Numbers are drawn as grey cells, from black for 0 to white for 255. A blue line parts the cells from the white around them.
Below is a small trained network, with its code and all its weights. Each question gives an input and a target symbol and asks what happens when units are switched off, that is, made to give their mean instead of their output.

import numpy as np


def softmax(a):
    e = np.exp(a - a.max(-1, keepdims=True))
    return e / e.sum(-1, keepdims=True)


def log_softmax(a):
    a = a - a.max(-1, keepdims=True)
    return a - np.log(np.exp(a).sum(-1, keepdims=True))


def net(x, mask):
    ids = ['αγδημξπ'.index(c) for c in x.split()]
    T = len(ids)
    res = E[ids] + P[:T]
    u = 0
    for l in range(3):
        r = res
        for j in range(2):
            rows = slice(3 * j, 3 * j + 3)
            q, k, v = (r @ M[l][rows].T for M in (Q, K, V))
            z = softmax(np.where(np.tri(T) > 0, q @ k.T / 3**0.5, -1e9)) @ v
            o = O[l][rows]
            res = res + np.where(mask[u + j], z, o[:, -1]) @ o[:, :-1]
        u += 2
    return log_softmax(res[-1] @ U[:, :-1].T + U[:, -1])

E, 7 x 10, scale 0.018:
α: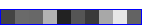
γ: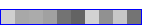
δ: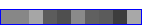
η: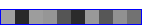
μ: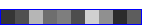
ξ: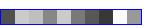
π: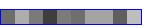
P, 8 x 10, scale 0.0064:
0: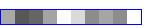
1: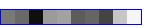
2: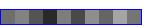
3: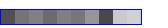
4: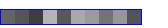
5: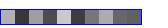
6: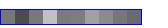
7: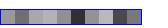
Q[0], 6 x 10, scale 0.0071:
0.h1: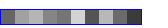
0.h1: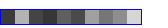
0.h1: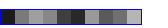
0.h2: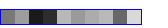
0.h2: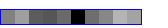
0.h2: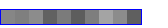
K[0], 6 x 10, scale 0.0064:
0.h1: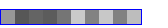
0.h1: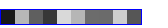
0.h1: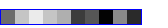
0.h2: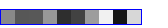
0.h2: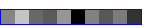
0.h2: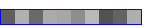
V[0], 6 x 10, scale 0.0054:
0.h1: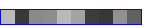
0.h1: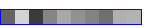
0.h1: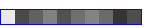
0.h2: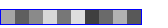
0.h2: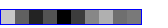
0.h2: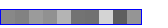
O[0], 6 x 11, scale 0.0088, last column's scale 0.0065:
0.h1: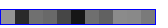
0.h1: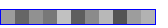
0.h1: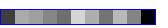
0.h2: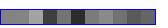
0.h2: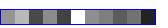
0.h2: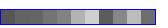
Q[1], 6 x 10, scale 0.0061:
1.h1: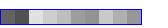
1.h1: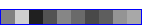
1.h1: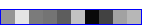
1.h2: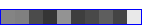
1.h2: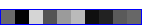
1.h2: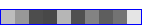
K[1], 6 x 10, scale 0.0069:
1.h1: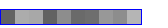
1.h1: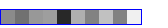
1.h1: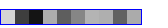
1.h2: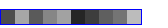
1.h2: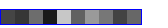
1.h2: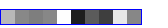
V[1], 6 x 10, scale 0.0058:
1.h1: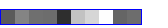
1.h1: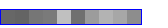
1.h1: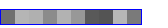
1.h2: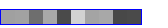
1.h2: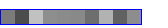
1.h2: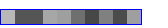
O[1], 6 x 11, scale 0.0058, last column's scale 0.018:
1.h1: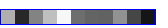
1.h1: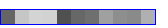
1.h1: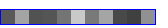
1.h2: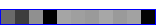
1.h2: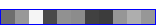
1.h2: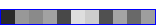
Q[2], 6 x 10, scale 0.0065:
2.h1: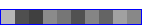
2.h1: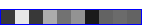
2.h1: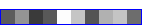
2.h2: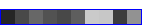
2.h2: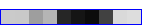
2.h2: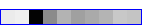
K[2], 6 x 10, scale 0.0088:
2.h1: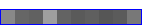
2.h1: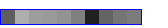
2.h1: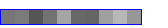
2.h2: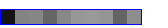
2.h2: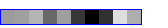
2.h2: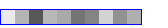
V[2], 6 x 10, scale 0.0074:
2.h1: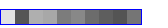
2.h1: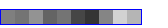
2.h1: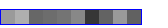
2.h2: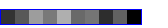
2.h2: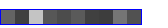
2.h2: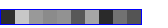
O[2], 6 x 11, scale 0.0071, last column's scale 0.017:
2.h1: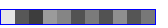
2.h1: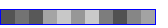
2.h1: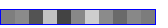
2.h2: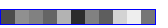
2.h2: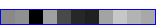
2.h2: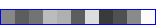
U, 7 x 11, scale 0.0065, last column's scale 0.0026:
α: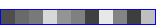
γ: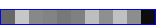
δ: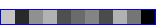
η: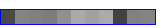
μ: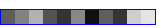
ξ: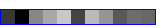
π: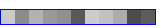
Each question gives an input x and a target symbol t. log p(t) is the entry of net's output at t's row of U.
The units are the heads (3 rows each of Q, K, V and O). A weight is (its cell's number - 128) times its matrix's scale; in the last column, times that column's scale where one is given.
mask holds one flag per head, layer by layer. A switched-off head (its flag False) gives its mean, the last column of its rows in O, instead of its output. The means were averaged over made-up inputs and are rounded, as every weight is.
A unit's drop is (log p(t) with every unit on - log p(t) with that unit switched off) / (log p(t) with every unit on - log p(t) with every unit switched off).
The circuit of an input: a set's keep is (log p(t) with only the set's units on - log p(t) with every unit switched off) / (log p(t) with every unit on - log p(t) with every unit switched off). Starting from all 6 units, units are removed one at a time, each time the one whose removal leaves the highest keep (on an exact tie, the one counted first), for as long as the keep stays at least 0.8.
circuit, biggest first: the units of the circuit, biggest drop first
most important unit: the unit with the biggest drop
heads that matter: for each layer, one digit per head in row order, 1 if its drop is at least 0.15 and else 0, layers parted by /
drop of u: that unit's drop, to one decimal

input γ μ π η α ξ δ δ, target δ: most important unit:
2.h1
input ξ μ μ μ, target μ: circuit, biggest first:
[1.h1; 2.h1]
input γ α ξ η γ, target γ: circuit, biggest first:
[1.h1; 0.h1]
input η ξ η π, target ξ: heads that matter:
01 / 11 / 11
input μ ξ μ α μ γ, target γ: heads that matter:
01 / 10 / 00
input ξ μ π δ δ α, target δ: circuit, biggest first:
[1.h2; 2.h1; 0.h2]
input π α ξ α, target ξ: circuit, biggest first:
[2.h1; 0.h2]
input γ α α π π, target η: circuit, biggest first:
[2.h2; 0.h2]
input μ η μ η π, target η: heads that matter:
11 / 01 / 01
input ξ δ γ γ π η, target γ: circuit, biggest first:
[1.h1; 0.h1; 1.h2]
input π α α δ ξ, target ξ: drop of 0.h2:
0.1
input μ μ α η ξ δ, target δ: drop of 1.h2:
0.1
